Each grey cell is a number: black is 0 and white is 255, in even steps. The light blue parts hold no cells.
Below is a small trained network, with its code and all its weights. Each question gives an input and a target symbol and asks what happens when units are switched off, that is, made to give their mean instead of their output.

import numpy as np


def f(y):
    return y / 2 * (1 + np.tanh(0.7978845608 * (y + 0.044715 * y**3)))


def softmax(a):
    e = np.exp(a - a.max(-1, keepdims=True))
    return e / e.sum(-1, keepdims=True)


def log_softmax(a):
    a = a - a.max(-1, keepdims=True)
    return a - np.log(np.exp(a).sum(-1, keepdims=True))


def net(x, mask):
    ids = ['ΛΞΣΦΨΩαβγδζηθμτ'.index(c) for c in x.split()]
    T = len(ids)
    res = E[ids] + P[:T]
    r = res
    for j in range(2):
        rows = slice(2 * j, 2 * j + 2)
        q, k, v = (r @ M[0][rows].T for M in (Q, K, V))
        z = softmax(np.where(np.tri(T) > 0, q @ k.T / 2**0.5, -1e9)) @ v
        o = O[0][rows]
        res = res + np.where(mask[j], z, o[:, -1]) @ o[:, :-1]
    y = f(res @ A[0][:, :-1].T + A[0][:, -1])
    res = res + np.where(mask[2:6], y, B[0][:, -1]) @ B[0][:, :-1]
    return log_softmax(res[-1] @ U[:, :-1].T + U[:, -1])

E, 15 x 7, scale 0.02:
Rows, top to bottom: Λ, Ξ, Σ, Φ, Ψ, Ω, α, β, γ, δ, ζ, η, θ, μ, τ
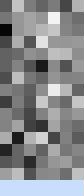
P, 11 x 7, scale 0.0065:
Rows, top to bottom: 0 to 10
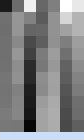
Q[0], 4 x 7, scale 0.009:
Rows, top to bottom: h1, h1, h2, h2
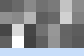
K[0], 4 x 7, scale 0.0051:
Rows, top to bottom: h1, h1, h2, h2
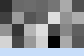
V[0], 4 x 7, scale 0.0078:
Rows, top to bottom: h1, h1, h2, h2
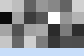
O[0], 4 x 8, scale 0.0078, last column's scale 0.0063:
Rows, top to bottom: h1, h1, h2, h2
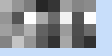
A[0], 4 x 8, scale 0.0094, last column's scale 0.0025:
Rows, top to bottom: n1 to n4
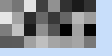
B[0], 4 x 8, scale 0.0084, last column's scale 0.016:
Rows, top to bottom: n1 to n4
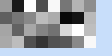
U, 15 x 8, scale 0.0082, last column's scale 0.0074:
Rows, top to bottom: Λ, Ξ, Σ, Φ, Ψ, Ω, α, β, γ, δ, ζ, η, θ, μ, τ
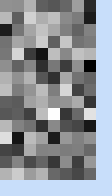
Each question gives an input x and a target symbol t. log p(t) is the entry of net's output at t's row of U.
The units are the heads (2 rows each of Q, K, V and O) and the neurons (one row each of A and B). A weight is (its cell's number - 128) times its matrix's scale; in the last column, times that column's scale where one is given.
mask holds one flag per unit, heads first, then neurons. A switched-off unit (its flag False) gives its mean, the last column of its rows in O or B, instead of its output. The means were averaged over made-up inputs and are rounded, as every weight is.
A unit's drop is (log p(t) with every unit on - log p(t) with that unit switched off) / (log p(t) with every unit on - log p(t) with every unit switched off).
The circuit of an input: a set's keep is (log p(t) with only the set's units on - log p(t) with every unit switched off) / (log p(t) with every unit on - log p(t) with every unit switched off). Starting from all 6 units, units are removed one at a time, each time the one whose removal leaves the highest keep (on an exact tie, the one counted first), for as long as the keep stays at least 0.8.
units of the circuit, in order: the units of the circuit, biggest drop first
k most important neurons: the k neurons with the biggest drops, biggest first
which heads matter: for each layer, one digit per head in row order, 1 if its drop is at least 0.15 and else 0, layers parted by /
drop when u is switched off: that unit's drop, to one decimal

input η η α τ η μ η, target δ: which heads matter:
10
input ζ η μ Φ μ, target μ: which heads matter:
11
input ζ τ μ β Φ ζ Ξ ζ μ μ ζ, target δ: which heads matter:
01
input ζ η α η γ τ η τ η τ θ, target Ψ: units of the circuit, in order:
(h1; n3)
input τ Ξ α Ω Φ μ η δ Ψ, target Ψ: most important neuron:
(n4)
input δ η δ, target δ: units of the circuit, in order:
(h1; n4)
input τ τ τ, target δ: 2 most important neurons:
(n2; n4)
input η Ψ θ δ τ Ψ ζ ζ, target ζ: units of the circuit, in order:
(h2; n1; n3)
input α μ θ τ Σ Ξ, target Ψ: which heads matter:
11
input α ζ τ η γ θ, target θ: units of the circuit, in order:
(h2; n4; n1)
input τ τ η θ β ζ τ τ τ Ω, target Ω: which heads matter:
11
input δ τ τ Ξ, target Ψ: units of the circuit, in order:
(h2; n2; n4)
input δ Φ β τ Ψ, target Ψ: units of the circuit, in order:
(n4; h2; n2)
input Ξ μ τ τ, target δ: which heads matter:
01
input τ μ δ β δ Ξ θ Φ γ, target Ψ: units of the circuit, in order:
(n2)
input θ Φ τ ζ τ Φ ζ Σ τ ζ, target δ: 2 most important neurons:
(n4; n3)
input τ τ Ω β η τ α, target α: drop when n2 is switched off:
0.1
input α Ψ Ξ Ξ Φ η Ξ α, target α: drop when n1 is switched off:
0.0
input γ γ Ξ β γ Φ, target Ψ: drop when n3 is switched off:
-0.1
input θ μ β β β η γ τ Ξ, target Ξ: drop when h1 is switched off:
-0.1
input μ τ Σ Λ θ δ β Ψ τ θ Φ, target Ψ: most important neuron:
(n4)
